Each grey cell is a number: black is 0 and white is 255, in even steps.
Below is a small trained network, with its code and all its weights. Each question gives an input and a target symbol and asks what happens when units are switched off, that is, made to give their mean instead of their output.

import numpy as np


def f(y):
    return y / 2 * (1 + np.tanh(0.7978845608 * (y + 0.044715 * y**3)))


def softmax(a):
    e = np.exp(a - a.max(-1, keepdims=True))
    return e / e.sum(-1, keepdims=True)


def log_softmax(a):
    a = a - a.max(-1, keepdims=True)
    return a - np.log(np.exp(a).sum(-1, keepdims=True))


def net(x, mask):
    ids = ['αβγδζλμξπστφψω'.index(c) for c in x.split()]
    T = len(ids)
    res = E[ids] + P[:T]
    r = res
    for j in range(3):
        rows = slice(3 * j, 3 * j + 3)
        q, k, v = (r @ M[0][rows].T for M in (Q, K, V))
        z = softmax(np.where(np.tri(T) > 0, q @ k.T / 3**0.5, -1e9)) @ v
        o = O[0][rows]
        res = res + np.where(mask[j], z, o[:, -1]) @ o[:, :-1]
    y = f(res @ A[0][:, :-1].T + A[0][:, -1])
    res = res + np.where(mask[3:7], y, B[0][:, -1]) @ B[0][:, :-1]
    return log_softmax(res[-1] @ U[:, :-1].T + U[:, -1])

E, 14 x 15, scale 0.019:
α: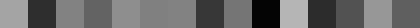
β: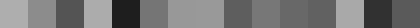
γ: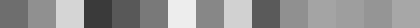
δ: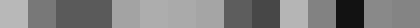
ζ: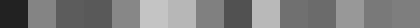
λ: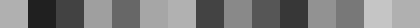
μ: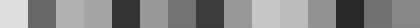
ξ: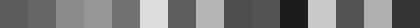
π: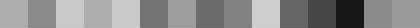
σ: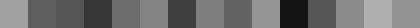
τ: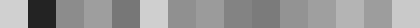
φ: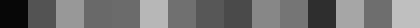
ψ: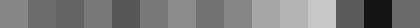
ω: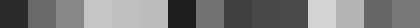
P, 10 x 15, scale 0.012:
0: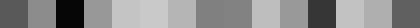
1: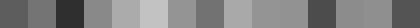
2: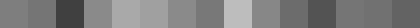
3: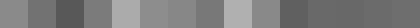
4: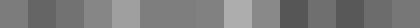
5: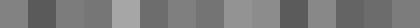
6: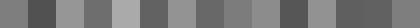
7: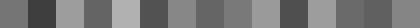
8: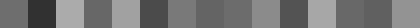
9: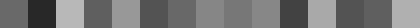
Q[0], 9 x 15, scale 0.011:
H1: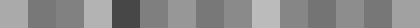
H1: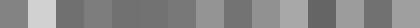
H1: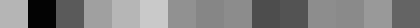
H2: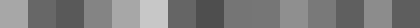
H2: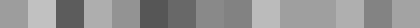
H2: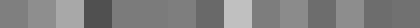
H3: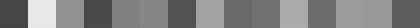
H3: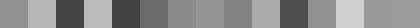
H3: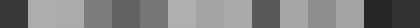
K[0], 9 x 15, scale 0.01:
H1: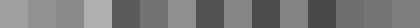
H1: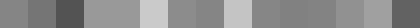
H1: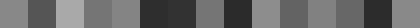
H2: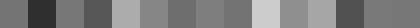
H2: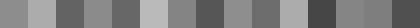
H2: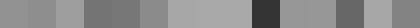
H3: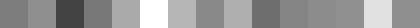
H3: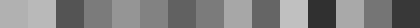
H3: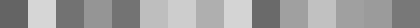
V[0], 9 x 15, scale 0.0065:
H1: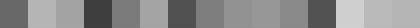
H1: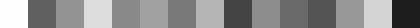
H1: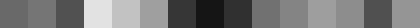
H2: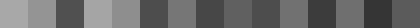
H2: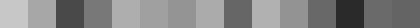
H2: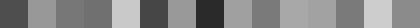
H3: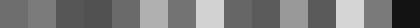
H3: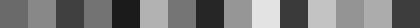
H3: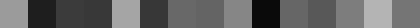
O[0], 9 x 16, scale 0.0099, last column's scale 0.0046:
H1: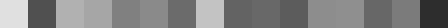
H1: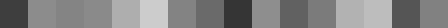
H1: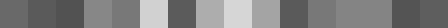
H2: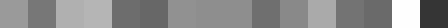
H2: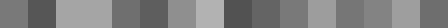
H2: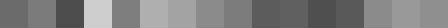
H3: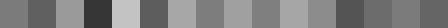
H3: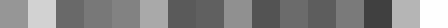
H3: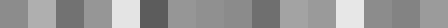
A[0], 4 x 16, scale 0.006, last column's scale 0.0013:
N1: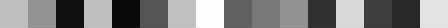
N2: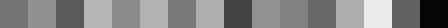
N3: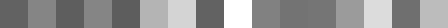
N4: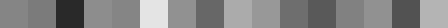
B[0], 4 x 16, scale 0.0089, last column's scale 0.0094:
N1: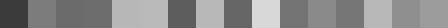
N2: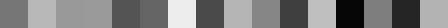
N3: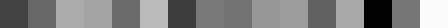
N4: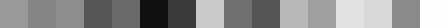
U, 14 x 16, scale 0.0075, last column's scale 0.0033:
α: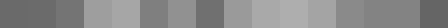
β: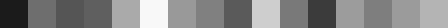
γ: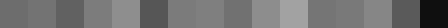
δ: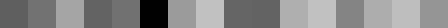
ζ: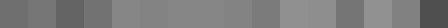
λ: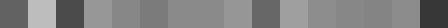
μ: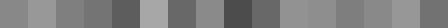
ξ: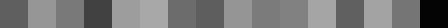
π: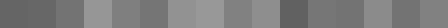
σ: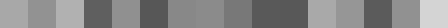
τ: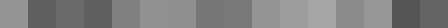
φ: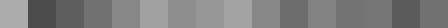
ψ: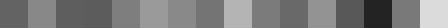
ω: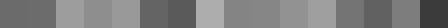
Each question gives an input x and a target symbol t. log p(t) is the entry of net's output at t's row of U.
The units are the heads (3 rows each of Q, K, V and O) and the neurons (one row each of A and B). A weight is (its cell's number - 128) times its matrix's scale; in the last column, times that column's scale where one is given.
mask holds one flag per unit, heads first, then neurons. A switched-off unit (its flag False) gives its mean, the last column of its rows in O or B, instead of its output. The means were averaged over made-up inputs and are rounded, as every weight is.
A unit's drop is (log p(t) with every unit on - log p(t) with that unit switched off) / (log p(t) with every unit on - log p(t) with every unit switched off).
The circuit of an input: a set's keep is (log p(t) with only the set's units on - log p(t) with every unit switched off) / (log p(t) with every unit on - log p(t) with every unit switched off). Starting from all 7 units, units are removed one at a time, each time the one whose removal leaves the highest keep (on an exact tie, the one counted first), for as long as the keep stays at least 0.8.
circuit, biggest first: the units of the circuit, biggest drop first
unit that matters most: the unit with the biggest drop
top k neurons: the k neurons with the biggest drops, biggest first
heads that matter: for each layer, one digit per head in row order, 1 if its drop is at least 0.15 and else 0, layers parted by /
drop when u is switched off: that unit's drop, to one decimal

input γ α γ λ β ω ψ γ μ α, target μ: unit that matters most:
H3
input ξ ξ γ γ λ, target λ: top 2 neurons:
(N4 N2)
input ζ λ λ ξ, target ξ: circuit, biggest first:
(H1 N2)
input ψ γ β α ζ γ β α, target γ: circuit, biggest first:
(N4 H2 H1)
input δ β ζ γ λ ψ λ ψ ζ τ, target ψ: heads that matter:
100
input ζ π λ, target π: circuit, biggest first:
(N2 H3 H2)
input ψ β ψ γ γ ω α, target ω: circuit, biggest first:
(N4 H1 N3)
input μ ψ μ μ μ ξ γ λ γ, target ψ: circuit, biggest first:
(H2 N4 H1)
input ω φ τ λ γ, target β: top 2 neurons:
(N3 N1)
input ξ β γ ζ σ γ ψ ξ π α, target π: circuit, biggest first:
(H3 N2)
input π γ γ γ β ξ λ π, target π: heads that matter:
001
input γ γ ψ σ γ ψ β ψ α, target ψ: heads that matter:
100
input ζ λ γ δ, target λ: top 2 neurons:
(N4 N3)
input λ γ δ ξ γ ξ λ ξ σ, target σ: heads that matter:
101
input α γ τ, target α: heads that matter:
001
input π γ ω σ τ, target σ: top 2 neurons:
(N3 N1)
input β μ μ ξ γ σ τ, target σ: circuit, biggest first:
(H3 H1)
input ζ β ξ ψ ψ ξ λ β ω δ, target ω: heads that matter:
100
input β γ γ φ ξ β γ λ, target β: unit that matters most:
H1
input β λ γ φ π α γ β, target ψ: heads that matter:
111
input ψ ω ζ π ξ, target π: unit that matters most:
N2
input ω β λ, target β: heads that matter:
101
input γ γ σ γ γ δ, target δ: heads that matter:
011
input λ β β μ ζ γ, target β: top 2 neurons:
(N3 N2)
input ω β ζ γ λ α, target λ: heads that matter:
001
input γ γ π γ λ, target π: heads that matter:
011
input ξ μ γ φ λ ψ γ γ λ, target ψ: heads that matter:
100
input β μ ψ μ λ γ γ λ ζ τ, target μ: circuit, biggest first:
(H3)
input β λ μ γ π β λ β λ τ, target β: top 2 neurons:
(N4 N2)
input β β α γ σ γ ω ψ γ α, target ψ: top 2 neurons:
(N3 N1)
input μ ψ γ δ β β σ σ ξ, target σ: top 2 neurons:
(N3 N1)
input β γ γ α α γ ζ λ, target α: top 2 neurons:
(N3 N2)
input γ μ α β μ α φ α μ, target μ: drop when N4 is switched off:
0.0
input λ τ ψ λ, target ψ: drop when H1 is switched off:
0.7
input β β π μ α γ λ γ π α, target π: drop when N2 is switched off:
0.3
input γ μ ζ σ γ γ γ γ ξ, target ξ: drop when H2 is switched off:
0.2
